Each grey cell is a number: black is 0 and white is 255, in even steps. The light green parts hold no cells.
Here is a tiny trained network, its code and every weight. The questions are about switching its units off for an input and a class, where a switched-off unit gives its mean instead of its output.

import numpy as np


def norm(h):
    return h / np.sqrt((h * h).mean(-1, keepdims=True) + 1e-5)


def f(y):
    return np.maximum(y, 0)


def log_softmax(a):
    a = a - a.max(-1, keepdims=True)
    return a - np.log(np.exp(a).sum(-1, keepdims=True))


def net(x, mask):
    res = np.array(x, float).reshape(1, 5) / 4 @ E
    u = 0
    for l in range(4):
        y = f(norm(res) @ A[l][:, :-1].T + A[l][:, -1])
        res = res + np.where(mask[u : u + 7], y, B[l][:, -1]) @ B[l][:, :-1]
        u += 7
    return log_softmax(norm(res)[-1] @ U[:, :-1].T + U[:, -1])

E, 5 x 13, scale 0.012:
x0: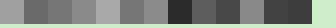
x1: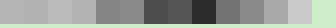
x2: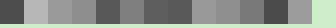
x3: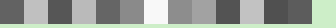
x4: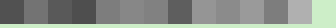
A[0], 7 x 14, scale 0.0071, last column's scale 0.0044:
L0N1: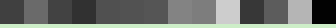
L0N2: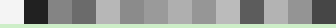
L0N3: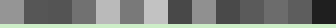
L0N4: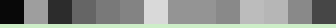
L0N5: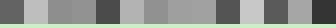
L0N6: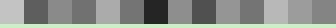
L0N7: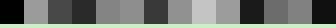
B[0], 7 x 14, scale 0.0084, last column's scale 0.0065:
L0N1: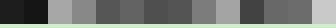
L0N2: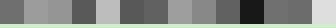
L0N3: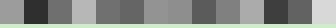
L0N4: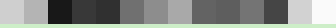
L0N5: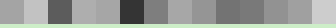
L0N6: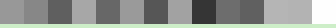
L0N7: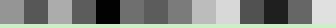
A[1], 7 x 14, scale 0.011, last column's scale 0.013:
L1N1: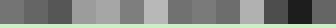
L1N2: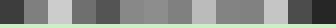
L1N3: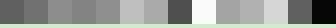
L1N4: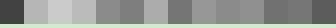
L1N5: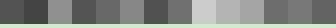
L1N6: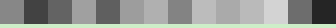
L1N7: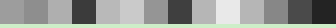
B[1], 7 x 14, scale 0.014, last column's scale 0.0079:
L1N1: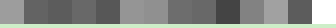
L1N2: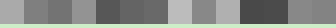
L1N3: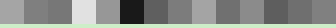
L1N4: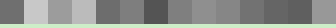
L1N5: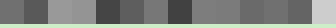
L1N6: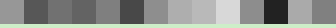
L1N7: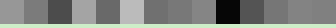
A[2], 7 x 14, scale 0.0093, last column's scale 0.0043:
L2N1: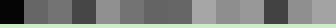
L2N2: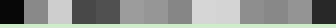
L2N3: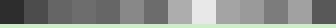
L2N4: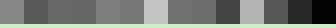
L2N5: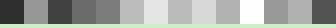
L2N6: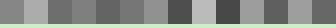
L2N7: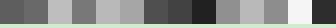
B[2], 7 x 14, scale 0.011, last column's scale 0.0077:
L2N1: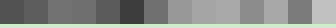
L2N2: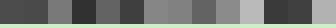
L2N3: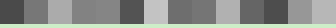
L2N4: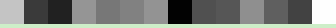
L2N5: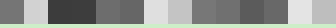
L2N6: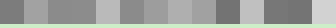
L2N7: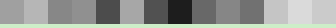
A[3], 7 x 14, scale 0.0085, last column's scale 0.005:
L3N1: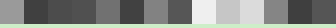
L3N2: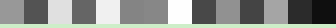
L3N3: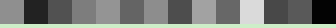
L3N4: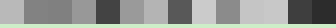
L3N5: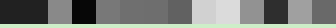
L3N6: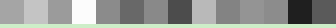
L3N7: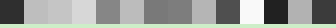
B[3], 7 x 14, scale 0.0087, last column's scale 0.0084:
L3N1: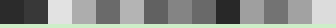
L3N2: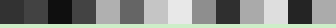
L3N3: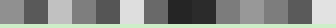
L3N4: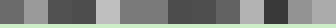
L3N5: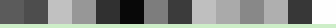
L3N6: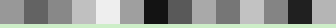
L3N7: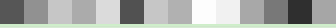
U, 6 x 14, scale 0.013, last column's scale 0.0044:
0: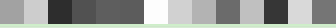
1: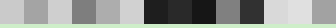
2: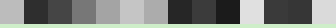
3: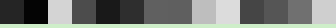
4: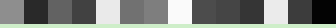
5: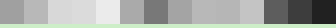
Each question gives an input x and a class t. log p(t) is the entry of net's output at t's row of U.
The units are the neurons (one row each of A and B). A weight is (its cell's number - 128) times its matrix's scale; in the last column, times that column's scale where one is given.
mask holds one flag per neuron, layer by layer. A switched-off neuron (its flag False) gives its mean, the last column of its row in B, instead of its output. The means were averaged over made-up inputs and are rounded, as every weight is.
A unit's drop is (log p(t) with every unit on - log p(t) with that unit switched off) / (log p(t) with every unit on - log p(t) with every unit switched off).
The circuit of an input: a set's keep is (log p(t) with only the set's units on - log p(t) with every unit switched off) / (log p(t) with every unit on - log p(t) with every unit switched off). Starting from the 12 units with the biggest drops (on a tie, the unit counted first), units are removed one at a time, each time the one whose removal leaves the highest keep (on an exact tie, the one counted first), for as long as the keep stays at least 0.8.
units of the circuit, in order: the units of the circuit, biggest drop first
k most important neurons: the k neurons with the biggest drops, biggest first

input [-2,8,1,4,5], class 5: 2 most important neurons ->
(L0N4 L3N7)
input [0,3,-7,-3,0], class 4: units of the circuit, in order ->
(L0N2)
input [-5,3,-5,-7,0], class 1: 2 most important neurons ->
(L2N7 L0N6)
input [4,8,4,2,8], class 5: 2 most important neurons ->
(L3N7 L0N6)
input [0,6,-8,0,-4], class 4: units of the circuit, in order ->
(L0N2 L2N4)
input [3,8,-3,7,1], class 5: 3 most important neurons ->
(L1N4 L0N3 L3N7)
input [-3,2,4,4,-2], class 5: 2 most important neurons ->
(L1N4 L3N7)
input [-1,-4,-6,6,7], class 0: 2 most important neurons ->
(L2N5 L0N4)
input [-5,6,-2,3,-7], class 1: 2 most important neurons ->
(L2N6 L0N6)
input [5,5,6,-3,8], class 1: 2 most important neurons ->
(L2N7 L0N7)
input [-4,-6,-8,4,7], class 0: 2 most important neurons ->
(L0N4 L2N5)
